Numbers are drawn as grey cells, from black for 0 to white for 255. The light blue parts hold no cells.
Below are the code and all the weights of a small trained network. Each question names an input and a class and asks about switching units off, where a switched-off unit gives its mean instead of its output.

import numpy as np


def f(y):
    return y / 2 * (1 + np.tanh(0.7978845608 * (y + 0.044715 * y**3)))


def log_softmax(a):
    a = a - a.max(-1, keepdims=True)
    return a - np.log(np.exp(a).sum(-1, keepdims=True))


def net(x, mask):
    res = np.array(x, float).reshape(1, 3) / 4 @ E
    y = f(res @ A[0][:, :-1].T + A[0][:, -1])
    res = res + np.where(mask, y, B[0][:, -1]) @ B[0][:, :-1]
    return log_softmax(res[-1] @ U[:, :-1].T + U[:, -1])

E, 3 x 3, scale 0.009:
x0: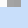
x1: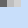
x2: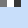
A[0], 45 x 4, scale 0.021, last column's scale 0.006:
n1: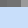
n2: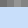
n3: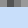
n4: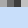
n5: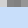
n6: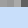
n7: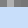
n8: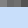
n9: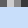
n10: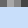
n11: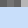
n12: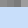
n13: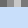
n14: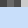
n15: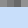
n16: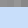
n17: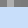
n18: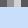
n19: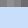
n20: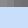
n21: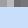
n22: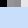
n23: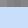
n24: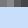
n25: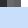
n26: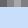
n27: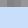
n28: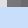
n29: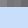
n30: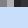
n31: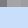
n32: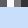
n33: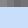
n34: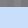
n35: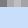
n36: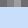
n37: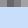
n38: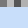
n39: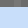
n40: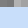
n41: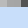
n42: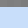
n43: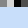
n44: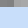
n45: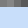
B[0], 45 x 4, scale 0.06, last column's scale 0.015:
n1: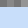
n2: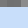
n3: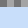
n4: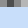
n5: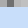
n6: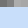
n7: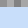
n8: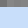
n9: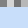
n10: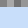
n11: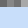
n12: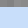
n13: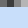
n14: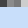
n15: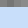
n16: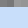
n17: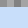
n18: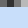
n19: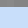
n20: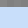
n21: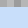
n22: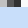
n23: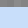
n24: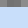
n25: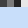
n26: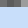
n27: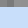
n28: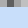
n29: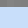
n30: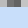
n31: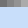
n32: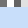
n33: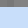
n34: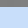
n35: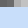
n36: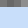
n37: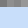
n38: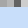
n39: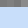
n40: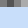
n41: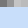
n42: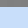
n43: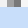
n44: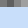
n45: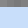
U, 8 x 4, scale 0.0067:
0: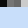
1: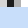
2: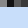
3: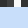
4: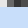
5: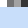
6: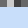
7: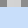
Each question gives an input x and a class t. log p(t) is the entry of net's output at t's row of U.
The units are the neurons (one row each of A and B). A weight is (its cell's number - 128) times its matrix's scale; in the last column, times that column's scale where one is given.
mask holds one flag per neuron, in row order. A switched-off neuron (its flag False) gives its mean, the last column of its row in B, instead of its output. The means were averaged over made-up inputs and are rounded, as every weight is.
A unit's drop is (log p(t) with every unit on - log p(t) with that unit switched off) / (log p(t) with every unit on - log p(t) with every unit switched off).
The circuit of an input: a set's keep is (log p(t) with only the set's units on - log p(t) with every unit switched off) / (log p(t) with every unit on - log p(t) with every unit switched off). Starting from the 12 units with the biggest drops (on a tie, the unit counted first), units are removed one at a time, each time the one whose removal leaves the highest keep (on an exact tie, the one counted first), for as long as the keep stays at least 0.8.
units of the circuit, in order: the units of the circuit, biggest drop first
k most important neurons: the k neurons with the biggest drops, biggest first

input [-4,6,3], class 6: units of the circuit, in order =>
(n32)
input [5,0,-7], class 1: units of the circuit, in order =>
(n28, n32)
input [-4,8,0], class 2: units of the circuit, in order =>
(n43, n18)
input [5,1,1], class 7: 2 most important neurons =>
(n22, n43)
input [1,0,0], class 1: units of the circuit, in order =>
(n32, n43)
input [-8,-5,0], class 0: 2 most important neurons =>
(n14, n25)
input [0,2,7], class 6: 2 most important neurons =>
(n32, n9)
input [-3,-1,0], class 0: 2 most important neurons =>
(n43, n32)
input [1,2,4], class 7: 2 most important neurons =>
(n25, n32)
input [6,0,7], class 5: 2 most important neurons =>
(n43, n30)
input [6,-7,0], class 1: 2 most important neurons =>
(n32, n4)
